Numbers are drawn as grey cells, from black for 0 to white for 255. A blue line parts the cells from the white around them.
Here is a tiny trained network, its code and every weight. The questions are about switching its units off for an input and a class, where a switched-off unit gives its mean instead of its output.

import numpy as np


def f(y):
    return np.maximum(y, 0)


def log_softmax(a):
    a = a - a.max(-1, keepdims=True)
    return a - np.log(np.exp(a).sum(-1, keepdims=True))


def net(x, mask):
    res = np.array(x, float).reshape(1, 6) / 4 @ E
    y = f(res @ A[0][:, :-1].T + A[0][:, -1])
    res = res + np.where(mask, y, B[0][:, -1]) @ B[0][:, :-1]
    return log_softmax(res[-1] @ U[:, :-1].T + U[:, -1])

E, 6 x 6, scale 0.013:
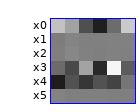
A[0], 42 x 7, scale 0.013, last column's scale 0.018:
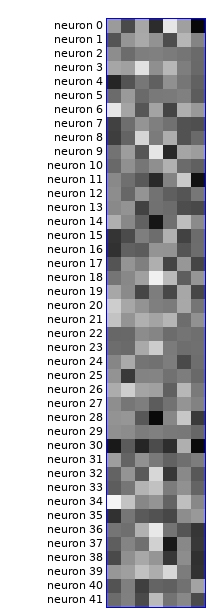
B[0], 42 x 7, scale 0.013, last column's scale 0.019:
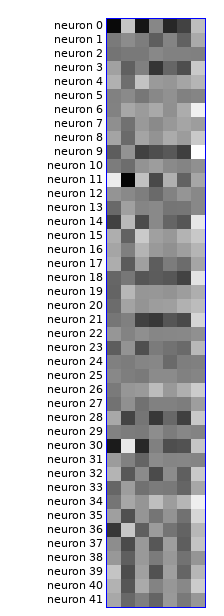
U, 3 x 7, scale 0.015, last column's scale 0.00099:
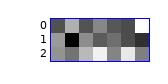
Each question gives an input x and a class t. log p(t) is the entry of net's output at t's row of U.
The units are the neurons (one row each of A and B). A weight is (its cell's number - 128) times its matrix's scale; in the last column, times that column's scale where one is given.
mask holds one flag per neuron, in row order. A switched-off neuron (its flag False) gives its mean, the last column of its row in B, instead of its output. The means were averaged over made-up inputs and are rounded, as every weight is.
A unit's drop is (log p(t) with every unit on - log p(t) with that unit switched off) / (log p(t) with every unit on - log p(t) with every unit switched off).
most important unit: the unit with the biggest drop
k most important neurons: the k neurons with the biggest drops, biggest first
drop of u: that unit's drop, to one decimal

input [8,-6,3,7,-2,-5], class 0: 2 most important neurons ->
neuron 0; neuron 14
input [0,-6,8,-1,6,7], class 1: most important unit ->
neuron 35
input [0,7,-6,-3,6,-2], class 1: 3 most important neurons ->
neuron 35; neuron 40; neuron 0
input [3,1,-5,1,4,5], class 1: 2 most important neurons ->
neuron 0; neuron 35
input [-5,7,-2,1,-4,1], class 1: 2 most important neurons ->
neuron 30; neuron 39
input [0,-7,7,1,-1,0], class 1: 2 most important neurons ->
neuron 30; neuron 0
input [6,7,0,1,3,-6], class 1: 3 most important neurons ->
neuron 11; neuron 28; neuron 0
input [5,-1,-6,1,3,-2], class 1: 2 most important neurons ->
neuron 11; neuron 28
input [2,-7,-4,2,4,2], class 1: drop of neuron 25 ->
0.0
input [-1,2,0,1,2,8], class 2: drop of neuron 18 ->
0.1
